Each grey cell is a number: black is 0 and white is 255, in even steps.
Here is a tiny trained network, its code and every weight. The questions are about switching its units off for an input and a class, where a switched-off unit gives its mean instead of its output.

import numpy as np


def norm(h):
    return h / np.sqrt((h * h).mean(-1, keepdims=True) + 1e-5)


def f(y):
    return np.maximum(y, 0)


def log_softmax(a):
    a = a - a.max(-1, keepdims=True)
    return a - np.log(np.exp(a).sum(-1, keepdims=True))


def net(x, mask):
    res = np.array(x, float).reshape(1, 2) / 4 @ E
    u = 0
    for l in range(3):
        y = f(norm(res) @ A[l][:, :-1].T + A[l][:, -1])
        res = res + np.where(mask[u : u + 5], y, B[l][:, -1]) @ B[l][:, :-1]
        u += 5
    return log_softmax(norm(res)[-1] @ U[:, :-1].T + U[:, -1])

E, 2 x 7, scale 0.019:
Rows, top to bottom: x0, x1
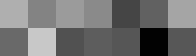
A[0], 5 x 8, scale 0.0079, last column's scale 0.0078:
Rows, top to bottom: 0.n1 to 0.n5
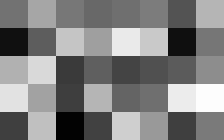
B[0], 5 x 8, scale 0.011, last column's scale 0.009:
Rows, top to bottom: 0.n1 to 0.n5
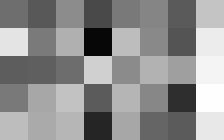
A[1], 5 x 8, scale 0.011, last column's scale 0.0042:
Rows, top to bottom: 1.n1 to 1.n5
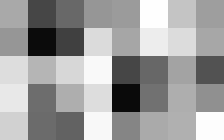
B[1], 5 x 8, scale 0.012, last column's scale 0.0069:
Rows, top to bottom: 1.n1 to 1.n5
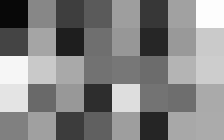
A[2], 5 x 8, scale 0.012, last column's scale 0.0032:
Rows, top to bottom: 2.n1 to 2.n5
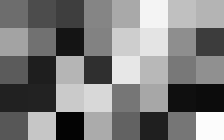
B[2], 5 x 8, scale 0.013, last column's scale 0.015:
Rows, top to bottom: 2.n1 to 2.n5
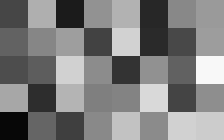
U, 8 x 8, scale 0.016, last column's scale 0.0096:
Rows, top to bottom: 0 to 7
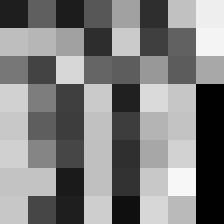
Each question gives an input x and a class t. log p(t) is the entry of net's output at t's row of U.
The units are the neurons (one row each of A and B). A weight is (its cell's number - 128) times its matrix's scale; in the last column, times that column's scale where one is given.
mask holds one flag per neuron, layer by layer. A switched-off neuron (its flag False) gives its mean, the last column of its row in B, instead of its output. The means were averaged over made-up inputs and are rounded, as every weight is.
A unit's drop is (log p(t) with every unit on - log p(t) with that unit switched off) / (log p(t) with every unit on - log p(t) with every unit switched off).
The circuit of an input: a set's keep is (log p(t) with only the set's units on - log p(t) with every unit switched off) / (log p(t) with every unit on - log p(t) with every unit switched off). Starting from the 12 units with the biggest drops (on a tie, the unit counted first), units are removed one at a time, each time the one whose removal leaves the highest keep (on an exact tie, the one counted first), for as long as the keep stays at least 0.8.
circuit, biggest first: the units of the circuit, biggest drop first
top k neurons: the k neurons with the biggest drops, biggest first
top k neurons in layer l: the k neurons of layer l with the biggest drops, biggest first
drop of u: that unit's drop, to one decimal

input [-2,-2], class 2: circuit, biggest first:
[2.n3]
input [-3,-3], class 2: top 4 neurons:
[0.n2, 2.n3, 0.n3, 1.n2]
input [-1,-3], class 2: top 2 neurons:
[0.n2, 0.n3]
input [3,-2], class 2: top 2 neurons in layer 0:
[0.n4, 0.n3]
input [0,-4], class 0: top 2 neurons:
[0.n5, 1.n1]
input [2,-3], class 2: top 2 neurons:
[0.n3, 0.n4]
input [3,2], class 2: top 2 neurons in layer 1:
[1.n1, 1.n2]
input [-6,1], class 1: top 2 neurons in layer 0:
[0.n5, 0.n2]
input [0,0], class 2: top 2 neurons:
[0.n3, 1.n1]
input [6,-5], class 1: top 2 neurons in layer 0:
[0.n3, 0.n4]
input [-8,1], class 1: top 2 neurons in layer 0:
[0.n5, 0.n2]
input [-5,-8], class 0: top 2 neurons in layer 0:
[0.n5, 0.n4]
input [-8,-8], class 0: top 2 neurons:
[0.n4, 1.n1]
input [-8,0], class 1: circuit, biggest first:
[0.n2]
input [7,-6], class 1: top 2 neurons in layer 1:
[1.n4, 1.n3]
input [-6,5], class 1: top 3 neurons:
[0.n5, 1.n1, 1.n2]
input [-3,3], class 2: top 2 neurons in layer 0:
[0.n3, 0.n1]
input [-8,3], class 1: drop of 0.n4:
0.0
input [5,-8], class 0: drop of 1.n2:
0.1
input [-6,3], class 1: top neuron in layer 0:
[0.n5]
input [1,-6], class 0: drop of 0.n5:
0.2
